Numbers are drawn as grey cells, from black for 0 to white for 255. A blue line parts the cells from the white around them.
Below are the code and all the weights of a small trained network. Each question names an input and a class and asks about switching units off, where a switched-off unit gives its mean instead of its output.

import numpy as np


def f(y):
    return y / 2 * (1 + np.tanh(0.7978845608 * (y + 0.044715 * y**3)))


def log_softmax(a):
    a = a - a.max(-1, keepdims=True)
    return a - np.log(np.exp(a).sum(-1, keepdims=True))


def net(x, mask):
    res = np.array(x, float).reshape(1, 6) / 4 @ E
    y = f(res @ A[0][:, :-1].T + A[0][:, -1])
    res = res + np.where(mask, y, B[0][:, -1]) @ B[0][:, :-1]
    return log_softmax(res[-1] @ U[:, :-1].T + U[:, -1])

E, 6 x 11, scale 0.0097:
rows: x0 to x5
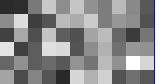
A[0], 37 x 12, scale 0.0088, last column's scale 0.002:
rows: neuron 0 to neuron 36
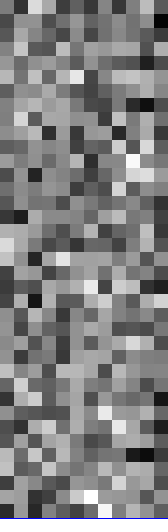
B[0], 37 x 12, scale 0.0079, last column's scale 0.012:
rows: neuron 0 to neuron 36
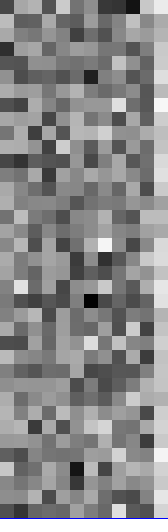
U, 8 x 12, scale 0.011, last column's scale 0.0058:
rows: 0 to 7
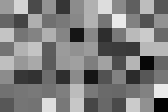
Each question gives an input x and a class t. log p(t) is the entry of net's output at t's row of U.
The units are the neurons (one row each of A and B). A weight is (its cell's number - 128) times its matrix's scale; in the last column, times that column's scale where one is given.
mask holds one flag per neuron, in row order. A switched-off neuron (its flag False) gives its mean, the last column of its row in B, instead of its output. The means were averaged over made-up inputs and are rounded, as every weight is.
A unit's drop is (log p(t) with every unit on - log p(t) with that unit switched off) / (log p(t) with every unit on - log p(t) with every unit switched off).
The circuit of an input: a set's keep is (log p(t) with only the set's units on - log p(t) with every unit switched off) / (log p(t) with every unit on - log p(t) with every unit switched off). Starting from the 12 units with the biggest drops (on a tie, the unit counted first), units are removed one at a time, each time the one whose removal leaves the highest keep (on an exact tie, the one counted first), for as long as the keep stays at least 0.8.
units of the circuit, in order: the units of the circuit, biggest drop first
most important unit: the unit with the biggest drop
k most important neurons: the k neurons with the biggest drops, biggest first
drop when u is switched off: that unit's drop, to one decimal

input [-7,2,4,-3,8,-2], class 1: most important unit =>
neuron 36
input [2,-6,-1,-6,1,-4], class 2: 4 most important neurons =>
[neuron 1; neuron 28; neuron 2; neuron 34]
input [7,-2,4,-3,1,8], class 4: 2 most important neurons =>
[neuron 25; neuron 23]
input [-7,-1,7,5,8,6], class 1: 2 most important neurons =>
[neuron 36; neuron 29]
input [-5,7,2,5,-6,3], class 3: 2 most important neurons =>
[neuron 18; neuron 35]
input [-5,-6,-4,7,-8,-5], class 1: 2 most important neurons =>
[neuron 7; neuron 32]
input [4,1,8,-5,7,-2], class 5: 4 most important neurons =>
[neuron 21; neuron 36; neuron 7; neuron 32]
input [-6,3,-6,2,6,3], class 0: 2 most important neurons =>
[neuron 17; neuron 9]
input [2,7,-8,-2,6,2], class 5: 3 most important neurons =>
[neuron 5; neuron 11; neuron 26]
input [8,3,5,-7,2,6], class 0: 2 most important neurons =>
[neuron 20; neuron 30]
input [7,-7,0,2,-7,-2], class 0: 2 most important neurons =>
[neuron 30; neuron 15]
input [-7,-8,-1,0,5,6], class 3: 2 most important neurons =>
[neuron 0; neuron 22]
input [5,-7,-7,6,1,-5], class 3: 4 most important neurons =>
[neuron 0; neuron 21; neuron 15; neuron 10]
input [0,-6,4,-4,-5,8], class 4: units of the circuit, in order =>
[neuron 23]
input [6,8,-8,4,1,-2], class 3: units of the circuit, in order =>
[neuron 35; neuron 3]
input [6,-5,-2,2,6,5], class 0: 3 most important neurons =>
[neuron 30; neuron 15; neuron 7]
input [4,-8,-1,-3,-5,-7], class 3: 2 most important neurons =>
[neuron 0; neuron 15]
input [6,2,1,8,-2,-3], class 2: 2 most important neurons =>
[neuron 18; neuron 33]
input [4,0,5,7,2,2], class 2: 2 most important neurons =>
[neuron 33; neuron 18]
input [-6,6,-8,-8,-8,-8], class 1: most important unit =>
neuron 7
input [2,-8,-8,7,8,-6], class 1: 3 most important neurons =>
[neuron 12; neuron 11; neuron 24]
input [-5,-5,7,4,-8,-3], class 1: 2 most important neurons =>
[neuron 7; neuron 32]
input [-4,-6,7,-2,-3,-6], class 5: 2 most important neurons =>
[neuron 21; neuron 35]
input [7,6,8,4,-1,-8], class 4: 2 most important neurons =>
[neuron 8; neuron 31]
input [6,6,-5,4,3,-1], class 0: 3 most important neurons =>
[neuron 20; neuron 30; neuron 0]
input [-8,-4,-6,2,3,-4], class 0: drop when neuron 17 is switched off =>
0.4
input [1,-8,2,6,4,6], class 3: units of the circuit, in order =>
[neuron 0]
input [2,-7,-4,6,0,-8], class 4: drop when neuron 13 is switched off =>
0.3
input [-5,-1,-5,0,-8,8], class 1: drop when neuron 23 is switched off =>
-0.1
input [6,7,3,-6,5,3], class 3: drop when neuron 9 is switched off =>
0.2
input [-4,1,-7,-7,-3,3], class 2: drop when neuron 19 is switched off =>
0.2
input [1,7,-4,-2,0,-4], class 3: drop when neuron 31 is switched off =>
0.0
